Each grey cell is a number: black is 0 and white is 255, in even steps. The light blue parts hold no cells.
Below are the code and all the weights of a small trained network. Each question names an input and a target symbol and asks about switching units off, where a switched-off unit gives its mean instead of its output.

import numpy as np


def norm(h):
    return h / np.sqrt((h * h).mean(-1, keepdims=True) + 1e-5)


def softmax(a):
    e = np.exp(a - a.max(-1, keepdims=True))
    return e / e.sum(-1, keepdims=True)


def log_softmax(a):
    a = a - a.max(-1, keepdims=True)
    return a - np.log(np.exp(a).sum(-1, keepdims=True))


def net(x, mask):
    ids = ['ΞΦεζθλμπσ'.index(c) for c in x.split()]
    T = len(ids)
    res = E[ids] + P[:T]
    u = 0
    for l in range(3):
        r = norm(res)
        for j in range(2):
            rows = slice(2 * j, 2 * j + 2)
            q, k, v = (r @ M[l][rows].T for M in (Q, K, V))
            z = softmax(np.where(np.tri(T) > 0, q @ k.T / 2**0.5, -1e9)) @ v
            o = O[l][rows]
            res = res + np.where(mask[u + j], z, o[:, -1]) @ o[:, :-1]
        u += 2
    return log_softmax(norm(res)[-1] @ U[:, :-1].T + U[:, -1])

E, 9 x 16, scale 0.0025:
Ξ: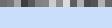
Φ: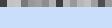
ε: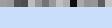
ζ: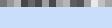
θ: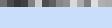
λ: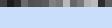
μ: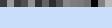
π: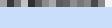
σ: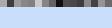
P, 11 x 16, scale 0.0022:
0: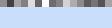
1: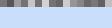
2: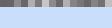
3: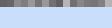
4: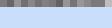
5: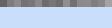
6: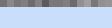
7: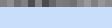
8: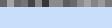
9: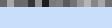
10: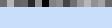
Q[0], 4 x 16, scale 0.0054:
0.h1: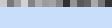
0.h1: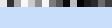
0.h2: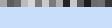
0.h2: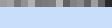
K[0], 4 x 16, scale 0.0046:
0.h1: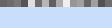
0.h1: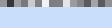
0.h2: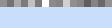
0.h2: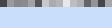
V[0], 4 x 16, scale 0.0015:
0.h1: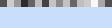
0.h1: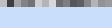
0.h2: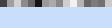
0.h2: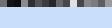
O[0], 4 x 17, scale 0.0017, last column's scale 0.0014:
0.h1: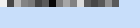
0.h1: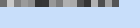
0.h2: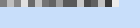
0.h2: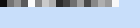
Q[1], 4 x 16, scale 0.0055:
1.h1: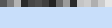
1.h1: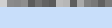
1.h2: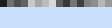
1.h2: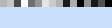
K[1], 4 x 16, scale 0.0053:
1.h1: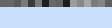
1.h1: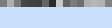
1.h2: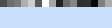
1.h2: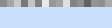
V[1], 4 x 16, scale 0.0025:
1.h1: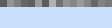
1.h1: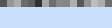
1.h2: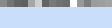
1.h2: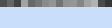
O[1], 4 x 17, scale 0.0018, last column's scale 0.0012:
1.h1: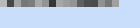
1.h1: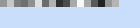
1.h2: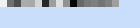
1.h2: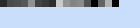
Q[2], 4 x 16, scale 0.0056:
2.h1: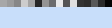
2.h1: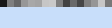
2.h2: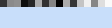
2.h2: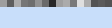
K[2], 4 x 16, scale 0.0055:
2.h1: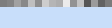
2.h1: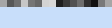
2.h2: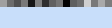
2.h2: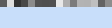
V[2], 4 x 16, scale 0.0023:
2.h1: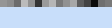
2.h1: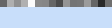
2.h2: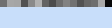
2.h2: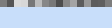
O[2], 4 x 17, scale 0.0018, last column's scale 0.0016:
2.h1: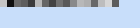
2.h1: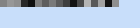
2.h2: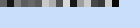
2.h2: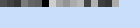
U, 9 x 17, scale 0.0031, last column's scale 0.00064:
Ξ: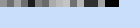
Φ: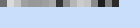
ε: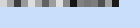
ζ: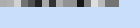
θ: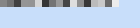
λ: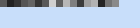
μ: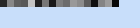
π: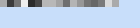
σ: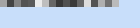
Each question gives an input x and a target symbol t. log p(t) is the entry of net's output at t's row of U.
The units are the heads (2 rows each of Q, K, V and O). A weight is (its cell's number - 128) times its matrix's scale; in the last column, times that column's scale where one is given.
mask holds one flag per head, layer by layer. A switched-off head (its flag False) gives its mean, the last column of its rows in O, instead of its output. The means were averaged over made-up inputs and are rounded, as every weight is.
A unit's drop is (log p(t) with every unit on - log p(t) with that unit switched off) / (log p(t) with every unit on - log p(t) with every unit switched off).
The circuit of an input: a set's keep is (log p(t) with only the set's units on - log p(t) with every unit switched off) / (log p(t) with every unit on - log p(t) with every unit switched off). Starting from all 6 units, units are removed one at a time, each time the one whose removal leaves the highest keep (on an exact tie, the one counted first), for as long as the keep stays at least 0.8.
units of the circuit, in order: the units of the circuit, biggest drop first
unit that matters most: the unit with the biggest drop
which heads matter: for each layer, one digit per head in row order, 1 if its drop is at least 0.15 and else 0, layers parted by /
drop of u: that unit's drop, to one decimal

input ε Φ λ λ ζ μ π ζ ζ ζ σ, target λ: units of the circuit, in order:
2.h2, 0.h2, 2.h1
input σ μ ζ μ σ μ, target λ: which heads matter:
00 / 00 / 01
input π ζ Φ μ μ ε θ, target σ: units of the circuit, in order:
2.h2, 2.h1
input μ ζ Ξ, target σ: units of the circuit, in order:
2.h1
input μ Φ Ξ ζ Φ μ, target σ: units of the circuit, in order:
2.h2, 0.h1
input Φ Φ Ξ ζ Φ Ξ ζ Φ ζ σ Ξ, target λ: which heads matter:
01 / 00 / 01
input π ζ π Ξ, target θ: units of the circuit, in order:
2.h2, 2.h1
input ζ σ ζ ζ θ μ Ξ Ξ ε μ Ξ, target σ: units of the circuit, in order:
2.h2, 0.h1
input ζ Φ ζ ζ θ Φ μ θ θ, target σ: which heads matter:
01 / 00 / 01
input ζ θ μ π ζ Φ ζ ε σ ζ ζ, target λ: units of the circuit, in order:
2.h2, 0.h2
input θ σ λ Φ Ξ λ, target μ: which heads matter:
10 / 01 / 00
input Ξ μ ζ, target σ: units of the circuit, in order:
2.h1, 0.h1
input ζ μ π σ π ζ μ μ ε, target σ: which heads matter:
10 / 00 / 01
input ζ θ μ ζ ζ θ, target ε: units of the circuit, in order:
0.h1, 1.h2
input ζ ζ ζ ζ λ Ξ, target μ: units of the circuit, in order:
1.h2
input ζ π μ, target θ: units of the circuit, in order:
2.h2, 0.h1
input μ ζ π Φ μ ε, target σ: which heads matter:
10 / 00 / 10
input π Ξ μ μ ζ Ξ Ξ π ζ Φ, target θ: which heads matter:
00 / 00 / 11
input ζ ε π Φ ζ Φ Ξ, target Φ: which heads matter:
10 / 11 / 10
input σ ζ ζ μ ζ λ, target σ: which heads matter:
11 / 00 / 11
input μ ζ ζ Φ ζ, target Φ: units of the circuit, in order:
1.h1, 0.h2
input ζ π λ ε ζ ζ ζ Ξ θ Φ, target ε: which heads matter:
10 / 01 / 00
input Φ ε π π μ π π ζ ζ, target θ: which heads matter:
00 / 00 / 11
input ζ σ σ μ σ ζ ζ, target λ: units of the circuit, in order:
2.h2
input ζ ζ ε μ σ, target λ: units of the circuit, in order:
2.h2, 0.h2
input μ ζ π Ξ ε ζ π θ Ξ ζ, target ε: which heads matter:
10 / 01 / 10
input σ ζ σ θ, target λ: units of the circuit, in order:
2.h2, 0.h1
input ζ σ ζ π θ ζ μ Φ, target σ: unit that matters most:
0.h1
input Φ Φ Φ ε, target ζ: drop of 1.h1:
0.2
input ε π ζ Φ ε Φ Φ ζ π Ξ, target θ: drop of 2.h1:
0.4
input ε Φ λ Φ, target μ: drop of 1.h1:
0.0
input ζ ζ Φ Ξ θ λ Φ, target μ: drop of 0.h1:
0.1
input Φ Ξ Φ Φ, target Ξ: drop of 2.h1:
0.2
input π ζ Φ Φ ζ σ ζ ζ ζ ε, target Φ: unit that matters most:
1.h1
